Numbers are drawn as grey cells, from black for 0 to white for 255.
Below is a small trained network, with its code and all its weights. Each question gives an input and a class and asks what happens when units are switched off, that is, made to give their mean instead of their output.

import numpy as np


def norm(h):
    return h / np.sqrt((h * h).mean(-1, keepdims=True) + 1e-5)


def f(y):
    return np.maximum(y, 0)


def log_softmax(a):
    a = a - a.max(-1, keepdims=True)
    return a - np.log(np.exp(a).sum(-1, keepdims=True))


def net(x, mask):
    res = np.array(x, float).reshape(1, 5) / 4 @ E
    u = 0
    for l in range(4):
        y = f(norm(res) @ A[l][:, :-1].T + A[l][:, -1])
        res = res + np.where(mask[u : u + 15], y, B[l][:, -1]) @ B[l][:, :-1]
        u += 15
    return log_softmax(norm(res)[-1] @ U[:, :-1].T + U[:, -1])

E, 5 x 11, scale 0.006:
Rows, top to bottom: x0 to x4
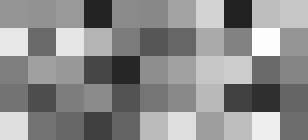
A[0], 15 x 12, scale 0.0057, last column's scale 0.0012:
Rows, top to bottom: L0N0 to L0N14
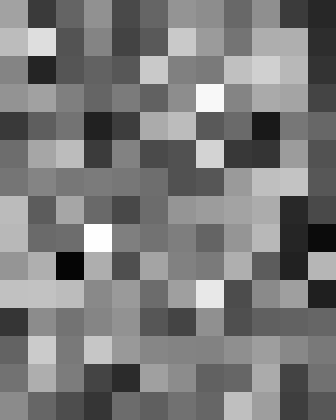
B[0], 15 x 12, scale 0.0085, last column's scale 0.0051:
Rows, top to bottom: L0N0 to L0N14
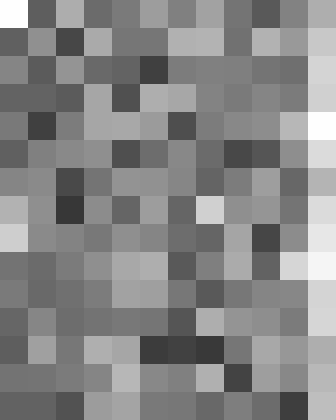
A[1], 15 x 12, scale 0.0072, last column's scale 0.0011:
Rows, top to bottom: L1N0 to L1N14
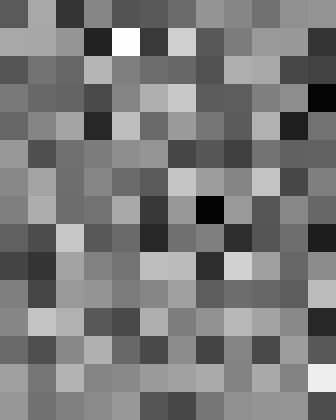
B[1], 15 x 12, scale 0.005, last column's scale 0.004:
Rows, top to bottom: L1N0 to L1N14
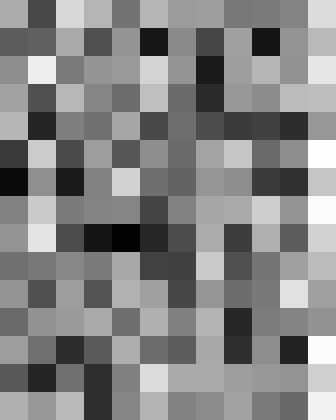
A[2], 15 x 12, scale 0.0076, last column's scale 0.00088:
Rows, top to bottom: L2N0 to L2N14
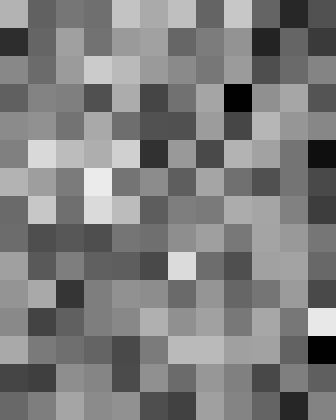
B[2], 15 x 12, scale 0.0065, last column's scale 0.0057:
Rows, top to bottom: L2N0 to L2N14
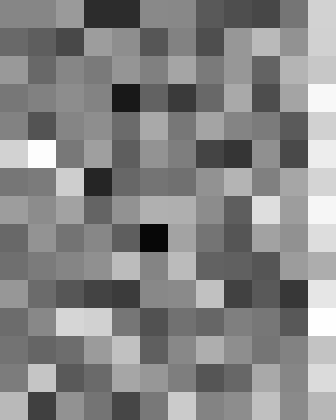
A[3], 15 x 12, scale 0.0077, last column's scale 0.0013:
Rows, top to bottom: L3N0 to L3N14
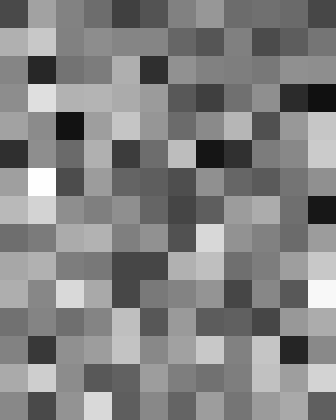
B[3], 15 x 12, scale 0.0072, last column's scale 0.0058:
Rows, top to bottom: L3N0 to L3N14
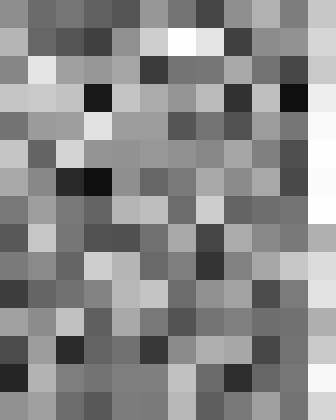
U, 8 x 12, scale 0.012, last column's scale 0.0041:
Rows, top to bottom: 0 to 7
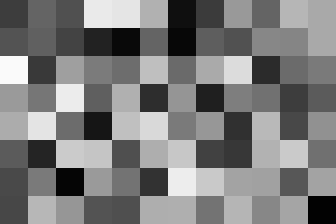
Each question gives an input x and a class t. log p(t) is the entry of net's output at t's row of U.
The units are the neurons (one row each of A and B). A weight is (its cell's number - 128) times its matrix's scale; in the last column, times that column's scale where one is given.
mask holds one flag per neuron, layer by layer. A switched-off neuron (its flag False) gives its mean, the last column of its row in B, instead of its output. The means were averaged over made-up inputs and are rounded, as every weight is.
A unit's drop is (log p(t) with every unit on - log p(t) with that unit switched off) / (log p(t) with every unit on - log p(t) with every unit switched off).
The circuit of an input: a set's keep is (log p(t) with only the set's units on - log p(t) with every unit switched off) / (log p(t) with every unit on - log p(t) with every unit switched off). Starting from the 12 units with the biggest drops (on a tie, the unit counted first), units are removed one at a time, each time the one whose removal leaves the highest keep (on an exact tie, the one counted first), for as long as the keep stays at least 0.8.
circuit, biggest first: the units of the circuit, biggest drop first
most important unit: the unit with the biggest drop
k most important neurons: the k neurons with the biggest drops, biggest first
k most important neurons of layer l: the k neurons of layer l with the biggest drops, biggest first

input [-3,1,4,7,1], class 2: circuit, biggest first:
(L0N0 L3N13)
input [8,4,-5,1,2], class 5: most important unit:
L0N3
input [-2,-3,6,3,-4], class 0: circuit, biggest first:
(L0N4 L2N1)
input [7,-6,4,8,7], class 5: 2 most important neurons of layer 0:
(L0N5 L0N4)
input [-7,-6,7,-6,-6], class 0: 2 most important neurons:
(L0N9 L0N4)
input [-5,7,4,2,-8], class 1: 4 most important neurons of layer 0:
(L0N5 L0N14 L0N6 L0N10)
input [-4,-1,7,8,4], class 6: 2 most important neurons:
(L0N8 L2N3)
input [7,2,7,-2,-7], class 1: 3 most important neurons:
(L0N5 L1N8 L2N3)
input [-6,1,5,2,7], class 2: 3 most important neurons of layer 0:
(L0N9 L0N8 L0N0)
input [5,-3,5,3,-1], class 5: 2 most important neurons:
(L0N3 L3N5)
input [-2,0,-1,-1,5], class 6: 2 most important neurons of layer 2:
(L2N12 L2N3)
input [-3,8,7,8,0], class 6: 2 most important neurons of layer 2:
(L2N12 L2N3)
